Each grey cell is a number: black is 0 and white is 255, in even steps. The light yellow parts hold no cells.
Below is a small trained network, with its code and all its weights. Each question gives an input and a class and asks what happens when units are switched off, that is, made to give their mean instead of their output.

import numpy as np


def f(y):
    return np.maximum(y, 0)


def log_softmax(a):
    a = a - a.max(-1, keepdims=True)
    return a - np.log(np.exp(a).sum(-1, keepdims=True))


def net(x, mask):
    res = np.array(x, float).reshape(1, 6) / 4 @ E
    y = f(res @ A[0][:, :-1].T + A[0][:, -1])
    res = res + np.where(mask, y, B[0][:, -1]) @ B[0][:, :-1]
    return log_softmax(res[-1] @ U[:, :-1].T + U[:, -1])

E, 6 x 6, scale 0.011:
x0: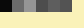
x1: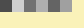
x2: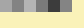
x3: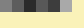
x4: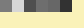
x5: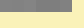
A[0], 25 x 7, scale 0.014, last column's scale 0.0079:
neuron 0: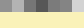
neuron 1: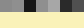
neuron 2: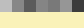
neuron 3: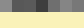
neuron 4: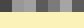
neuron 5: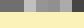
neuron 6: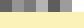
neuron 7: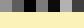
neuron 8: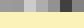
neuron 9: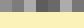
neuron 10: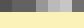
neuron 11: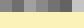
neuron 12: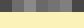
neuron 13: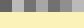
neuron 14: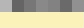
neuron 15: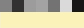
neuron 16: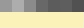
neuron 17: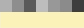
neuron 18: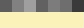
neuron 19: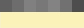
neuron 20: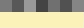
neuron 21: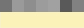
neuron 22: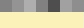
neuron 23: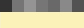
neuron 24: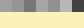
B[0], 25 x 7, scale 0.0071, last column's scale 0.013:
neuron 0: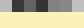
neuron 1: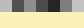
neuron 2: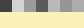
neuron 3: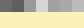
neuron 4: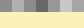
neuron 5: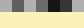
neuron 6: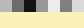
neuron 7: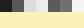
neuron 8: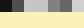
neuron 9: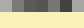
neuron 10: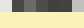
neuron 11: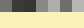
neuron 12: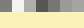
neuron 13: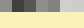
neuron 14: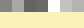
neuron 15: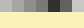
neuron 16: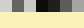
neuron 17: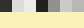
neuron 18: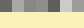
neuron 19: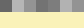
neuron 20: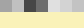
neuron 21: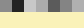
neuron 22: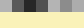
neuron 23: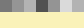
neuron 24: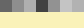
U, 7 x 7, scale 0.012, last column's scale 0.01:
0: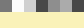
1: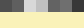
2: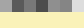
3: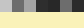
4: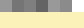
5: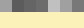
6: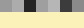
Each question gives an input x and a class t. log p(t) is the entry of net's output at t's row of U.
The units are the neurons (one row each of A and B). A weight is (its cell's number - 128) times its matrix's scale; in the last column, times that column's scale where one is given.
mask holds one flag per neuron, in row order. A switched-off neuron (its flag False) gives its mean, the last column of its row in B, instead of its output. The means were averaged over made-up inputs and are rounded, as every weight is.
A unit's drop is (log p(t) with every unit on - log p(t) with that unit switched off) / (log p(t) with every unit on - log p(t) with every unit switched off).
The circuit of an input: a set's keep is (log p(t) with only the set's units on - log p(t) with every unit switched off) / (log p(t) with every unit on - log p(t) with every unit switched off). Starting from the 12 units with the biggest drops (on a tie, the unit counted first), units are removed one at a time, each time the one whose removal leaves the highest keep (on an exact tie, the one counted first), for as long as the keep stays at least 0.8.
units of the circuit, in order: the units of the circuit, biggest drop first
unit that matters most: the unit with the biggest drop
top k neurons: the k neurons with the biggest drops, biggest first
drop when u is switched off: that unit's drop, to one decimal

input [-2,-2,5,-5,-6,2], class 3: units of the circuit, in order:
neuron 5
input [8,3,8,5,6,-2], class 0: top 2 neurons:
neuron 12; neuron 23
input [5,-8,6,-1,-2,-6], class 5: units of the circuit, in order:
neuron 20; neuron 11
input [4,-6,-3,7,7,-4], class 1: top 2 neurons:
neuron 7; neuron 3
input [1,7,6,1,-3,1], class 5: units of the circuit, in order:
neuron 6; neuron 22
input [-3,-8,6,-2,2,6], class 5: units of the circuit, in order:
neuron 14; neuron 20
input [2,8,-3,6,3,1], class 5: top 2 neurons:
neuron 6; neuron 13
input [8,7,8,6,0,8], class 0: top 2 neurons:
neuron 12; neuron 23
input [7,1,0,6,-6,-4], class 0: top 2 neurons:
neuron 12; neuron 23
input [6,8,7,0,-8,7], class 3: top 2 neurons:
neuron 5; neuron 15
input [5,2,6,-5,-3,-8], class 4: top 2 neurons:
neuron 7; neuron 22
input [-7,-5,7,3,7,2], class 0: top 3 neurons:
neuron 2; neuron 14; neuron 17
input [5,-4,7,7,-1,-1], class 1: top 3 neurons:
neuron 7; neuron 3; neuron 6
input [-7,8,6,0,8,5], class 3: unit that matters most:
neuron 16
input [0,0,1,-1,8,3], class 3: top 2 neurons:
neuron 16; neuron 1
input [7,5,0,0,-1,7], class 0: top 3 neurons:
neuron 12; neuron 23; neuron 4
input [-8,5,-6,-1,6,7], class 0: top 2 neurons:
neuron 17; neuron 2
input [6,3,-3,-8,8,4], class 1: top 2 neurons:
neuron 8; neuron 21
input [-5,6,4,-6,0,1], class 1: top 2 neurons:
neuron 8; neuron 20
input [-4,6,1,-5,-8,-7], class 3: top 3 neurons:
neuron 5; neuron 15; neuron 10
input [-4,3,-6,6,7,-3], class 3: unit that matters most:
neuron 1
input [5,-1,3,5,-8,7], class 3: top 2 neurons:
neuron 15; neuron 5
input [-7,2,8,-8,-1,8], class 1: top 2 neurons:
neuron 8; neuron 20
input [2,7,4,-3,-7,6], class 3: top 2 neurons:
neuron 5; neuron 15
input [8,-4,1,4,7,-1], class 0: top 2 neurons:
neuron 20; neuron 12
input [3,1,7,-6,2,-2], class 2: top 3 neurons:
neuron 7; neuron 22; neuron 16
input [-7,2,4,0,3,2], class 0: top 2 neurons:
neuron 17; neuron 2
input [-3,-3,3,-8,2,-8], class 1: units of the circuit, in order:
neuron 8
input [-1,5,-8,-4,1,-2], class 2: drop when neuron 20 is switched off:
0.2
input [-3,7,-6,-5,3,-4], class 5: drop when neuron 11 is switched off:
-0.1
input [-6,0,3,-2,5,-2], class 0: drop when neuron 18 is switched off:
-0.1
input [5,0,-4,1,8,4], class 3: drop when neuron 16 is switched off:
0.1
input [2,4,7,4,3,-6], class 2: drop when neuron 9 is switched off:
0.0
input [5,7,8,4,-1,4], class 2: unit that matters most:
neuron 22
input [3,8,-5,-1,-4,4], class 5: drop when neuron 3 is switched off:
-0.1
